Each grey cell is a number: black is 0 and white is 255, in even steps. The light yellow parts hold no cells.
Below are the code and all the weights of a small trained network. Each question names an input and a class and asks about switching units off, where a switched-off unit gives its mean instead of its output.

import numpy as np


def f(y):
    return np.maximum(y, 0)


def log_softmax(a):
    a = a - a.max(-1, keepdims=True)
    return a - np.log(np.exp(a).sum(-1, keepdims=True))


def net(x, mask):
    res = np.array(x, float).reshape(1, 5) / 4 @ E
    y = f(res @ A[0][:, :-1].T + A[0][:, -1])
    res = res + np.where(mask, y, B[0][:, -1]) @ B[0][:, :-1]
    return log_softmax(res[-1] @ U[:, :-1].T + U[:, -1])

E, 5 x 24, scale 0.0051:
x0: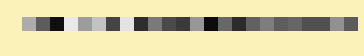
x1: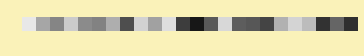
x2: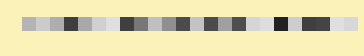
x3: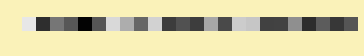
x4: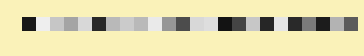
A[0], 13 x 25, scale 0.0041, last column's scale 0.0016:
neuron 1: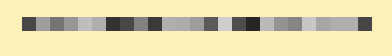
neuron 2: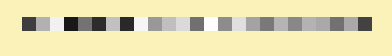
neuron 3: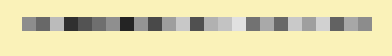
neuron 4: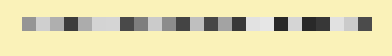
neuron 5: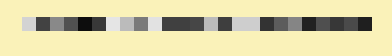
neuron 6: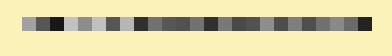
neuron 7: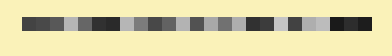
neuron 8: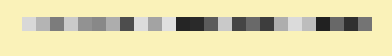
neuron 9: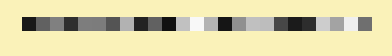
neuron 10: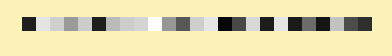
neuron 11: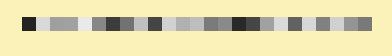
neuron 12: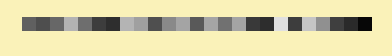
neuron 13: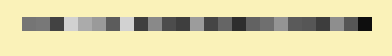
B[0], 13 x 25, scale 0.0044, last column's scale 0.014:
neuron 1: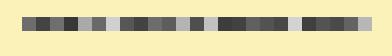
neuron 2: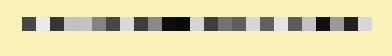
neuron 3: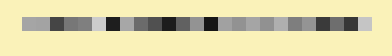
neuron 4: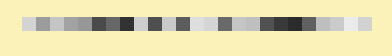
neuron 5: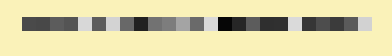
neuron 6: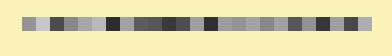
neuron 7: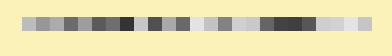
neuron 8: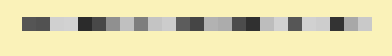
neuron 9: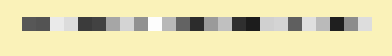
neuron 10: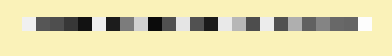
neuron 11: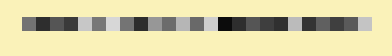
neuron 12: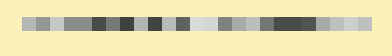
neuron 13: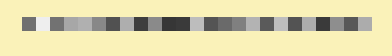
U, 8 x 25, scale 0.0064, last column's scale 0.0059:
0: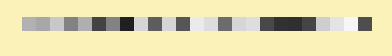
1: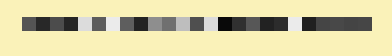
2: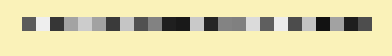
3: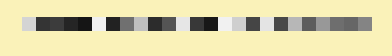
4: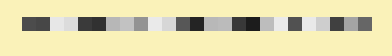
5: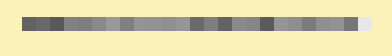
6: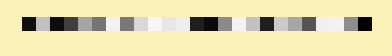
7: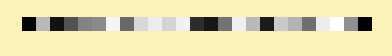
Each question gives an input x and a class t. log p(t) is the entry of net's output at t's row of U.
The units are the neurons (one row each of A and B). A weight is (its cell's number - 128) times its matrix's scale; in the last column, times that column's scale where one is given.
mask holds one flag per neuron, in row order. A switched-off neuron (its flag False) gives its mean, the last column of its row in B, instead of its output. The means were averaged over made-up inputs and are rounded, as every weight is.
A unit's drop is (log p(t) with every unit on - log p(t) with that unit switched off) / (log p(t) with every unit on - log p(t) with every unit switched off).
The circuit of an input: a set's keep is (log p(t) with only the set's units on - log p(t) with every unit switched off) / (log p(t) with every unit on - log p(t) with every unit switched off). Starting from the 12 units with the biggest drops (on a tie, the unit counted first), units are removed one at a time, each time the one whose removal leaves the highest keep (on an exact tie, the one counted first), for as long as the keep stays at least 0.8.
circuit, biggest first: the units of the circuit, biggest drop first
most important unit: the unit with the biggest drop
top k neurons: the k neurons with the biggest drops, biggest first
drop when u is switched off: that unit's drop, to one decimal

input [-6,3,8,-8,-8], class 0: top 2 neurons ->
[neuron 4; neuron 10]
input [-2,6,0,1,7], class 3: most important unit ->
neuron 10
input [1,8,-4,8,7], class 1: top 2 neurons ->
[neuron 5; neuron 9]
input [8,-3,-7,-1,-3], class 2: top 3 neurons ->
[neuron 6; neuron 13; neuron 4]
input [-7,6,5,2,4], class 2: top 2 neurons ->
[neuron 2; neuron 9]
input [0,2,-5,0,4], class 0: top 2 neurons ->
[neuron 12; neuron 7]
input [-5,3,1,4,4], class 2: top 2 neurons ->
[neuron 2; neuron 11]
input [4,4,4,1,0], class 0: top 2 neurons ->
[neuron 9; neuron 2]
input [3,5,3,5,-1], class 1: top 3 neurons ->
[neuron 9; neuron 5; neuron 10]
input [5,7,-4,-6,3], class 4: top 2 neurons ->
[neuron 8; neuron 5]
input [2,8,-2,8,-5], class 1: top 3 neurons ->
[neuron 5; neuron 9; neuron 10]
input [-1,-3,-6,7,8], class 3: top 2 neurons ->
[neuron 10; neuron 11]
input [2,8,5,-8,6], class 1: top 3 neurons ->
[neuron 11; neuron 9; neuron 1]
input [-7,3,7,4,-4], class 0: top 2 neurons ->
[neuron 4; neuron 10]
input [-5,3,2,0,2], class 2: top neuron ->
[neuron 2]
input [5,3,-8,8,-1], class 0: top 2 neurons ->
[neuron 7; neuron 12]
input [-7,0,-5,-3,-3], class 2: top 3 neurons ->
[neuron 2; neuron 3; neuron 4]
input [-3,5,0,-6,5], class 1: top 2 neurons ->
[neuron 11; neuron 9]
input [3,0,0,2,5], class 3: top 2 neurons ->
[neuron 10; neuron 2]
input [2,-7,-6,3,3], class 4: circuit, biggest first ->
[neuron 9]
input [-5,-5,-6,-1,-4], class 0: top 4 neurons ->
[neuron 7; neuron 10; neuron 12; neuron 8]
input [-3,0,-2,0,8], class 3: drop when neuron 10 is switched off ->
1.3
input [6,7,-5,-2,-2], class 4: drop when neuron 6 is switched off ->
-0.1
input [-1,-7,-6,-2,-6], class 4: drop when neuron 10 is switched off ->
1.0
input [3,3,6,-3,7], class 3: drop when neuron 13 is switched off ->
0.0
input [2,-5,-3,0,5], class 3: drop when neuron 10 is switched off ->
1.1
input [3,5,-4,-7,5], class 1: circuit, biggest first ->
[neuron 11]
